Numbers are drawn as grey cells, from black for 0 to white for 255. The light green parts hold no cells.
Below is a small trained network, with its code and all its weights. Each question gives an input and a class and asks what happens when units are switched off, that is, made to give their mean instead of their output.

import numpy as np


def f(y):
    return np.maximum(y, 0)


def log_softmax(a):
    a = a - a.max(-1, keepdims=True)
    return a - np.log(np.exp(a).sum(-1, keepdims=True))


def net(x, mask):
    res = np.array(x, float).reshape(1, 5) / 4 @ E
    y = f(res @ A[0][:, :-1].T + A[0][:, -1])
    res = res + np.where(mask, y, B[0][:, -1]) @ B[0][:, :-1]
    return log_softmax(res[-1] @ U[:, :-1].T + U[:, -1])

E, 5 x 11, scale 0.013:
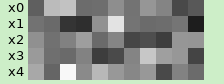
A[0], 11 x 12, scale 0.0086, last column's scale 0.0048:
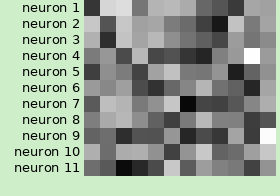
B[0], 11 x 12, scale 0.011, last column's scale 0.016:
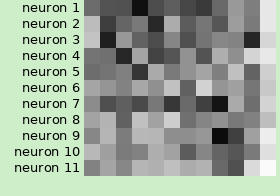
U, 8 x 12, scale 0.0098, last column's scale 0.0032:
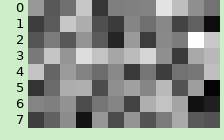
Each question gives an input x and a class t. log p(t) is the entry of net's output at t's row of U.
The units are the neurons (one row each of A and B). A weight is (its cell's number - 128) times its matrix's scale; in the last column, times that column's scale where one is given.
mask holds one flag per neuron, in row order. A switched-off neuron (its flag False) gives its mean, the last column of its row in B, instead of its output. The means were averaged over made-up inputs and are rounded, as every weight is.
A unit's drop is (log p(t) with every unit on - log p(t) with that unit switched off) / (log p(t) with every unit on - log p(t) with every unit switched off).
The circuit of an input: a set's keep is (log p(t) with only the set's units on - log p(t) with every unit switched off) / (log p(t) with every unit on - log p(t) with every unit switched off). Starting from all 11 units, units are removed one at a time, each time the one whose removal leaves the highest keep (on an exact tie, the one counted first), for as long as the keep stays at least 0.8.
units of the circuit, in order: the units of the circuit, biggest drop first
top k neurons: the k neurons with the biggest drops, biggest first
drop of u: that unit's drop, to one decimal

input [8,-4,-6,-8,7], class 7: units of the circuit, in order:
neuron 1
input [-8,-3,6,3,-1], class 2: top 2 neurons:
neuron 4; neuron 6
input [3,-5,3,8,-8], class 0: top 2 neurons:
neuron 4; neuron 6
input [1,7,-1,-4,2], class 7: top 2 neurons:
neuron 5; neuron 10
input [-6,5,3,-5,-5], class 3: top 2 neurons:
neuron 9; neuron 11
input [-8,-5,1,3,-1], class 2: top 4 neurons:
neuron 4; neuron 6; neuron 3; neuron 8
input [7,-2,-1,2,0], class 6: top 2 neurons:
neuron 11; neuron 9
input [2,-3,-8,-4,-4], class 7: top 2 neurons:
neuron 4; neuron 11
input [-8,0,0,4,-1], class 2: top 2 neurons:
neuron 6; neuron 8
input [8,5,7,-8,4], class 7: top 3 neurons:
neuron 1; neuron 5; neuron 7
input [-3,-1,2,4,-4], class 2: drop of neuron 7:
0.0
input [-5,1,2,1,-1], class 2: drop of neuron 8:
0.1
